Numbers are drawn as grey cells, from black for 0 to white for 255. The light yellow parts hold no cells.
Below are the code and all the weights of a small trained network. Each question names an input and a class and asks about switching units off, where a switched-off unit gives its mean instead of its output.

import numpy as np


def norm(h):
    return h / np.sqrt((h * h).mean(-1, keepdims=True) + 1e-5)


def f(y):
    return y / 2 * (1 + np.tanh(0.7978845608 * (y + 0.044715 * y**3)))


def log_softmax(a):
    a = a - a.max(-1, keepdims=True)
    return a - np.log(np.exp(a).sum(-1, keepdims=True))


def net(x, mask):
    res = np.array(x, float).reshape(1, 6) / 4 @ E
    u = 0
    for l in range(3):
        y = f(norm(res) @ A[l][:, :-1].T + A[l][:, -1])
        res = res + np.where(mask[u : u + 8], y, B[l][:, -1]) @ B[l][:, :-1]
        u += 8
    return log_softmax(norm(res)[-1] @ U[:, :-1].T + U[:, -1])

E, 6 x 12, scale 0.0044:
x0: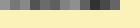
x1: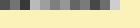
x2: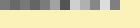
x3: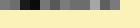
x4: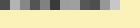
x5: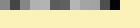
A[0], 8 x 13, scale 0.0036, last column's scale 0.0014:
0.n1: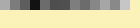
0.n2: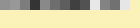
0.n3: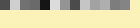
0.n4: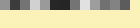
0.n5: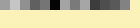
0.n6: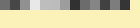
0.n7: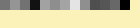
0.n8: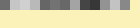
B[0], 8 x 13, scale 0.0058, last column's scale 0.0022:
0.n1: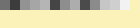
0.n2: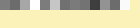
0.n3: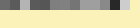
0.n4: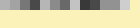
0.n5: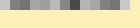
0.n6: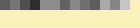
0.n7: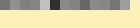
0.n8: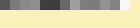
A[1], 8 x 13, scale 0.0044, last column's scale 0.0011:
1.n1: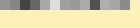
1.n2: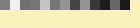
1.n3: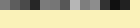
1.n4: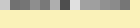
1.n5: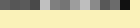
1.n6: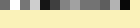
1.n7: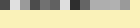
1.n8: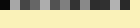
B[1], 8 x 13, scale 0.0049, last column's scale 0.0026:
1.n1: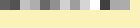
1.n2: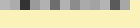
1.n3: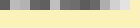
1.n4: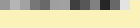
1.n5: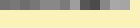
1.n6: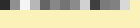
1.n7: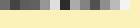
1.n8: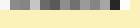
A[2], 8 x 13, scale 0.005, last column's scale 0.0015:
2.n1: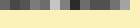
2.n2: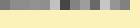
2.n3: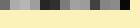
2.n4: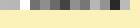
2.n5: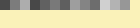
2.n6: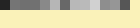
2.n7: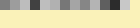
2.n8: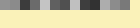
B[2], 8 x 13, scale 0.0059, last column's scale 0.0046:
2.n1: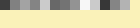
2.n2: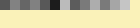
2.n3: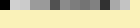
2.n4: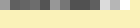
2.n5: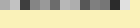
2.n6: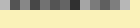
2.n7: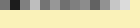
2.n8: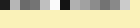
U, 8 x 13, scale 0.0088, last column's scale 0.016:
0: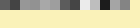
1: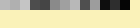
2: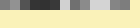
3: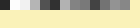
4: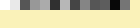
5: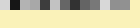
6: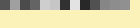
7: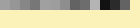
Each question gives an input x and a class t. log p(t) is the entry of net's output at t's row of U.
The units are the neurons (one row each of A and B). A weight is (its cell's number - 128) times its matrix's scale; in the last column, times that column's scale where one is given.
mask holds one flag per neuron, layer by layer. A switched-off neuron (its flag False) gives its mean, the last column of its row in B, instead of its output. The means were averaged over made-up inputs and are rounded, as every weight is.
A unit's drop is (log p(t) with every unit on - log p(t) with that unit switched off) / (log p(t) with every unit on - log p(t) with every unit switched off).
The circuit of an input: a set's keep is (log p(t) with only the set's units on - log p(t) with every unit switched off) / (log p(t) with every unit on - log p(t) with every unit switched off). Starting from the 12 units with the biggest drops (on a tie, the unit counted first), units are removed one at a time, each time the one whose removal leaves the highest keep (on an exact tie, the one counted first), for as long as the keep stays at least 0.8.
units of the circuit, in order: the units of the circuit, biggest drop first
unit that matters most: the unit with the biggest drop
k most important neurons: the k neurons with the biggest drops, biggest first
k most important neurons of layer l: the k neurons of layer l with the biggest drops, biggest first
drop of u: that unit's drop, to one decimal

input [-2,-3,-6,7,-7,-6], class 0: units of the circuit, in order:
[2.n1]
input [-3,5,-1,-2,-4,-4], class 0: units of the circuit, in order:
[2.n1; 0.n1]
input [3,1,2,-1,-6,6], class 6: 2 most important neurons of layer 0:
[0.n4; 0.n5]
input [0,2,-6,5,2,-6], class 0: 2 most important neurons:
[1.n7; 2.n1]
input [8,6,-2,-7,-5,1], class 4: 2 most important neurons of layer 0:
[0.n1; 0.n2]
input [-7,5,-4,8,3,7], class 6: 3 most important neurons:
[2.n8; 0.n4; 1.n5]
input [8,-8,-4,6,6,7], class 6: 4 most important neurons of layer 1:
[1.n1; 1.n8; 1.n4; 1.n6]
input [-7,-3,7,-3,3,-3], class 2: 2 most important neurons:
[2.n5; 2.n2]
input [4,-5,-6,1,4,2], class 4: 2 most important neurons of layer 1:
[1.n2; 1.n3]
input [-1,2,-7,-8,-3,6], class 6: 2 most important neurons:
[0.n6; 0.n4]
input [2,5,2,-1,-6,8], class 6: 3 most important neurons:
[0.n4; 1.n5; 0.n5]
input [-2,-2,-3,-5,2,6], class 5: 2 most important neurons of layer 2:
[2.n4; 2.n7]
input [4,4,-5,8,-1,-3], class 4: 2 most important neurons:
[1.n8; 1.n2]
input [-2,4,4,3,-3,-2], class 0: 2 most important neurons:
[2.n4; 0.n8]
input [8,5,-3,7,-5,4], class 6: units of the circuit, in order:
[1.n3]
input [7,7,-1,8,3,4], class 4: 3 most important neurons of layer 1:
[1.n8; 1.n7; 1.n2]
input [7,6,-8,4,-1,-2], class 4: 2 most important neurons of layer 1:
[1.n8; 1.n2]
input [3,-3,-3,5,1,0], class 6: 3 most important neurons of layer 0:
[0.n1; 0.n7; 0.n3]
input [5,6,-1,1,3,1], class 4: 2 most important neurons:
[1.n8; 0.n5]
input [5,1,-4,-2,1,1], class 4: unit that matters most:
0.n5
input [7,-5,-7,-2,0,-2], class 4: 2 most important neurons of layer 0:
[0.n5; 0.n3]
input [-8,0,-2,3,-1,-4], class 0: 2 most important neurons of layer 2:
[2.n1; 2.n4]
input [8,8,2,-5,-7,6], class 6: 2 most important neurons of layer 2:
[2.n8; 2.n6]
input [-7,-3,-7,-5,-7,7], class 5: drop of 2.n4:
0.1
